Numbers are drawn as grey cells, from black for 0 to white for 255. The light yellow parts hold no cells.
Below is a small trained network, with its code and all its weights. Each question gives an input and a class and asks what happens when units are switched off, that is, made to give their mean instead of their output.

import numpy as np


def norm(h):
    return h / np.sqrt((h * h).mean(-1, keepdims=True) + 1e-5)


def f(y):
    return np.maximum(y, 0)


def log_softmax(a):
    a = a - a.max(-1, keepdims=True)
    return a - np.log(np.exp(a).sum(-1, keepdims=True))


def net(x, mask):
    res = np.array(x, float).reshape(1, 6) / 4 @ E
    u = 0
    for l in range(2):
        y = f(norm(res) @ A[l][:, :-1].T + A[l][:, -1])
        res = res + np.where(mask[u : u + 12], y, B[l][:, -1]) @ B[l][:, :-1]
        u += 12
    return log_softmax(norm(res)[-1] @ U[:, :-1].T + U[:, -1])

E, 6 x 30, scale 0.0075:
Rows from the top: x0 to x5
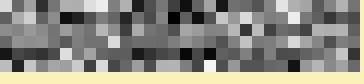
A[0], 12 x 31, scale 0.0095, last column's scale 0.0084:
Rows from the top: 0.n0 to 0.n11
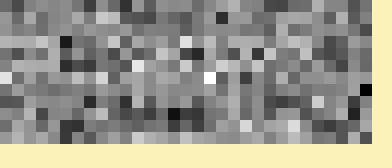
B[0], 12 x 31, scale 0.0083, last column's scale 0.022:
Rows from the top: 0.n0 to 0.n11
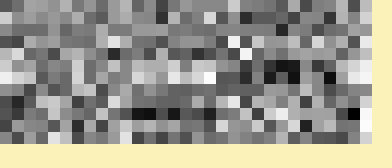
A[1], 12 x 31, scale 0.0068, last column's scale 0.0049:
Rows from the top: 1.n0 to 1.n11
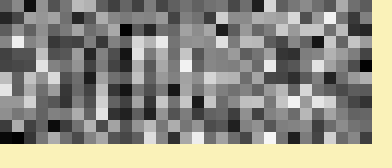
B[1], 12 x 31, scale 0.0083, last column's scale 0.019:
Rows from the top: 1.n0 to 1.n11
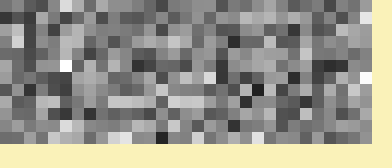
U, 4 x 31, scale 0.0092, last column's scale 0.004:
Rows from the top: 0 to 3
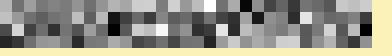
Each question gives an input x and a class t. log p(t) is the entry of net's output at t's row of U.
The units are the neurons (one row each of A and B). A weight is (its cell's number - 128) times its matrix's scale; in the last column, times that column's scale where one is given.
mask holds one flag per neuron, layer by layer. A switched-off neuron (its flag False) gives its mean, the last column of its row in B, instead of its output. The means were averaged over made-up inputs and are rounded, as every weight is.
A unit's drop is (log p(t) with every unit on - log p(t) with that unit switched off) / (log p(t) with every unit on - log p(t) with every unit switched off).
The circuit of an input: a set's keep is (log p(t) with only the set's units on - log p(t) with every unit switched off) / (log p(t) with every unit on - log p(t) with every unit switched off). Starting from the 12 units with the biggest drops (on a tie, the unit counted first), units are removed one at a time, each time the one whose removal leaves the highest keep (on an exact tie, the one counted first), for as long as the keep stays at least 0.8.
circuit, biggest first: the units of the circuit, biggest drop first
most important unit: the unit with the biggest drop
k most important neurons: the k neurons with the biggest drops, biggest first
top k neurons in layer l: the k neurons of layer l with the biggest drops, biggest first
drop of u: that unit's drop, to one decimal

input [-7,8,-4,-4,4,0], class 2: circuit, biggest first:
(0.n3; 0.n10)
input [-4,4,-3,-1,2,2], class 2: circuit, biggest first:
(0.n4; 0.n10)
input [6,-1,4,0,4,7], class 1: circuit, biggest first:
(0.n9; 0.n10)
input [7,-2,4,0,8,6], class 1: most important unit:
0.n9
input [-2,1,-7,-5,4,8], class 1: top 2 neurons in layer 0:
(0.n4; 0.n10)
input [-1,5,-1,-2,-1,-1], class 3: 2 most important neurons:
(0.n6; 0.n10)
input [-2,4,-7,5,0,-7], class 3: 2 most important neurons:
(0.n6; 0.n3)
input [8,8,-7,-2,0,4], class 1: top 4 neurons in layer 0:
(0.n4; 0.n3; 0.n8; 0.n1)
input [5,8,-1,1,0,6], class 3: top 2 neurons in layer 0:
(0.n10; 0.n9)
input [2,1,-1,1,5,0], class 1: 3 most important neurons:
(0.n3; 0.n8; 0.n1)
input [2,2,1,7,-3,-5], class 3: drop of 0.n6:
0.2
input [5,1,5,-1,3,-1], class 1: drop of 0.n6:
0.0
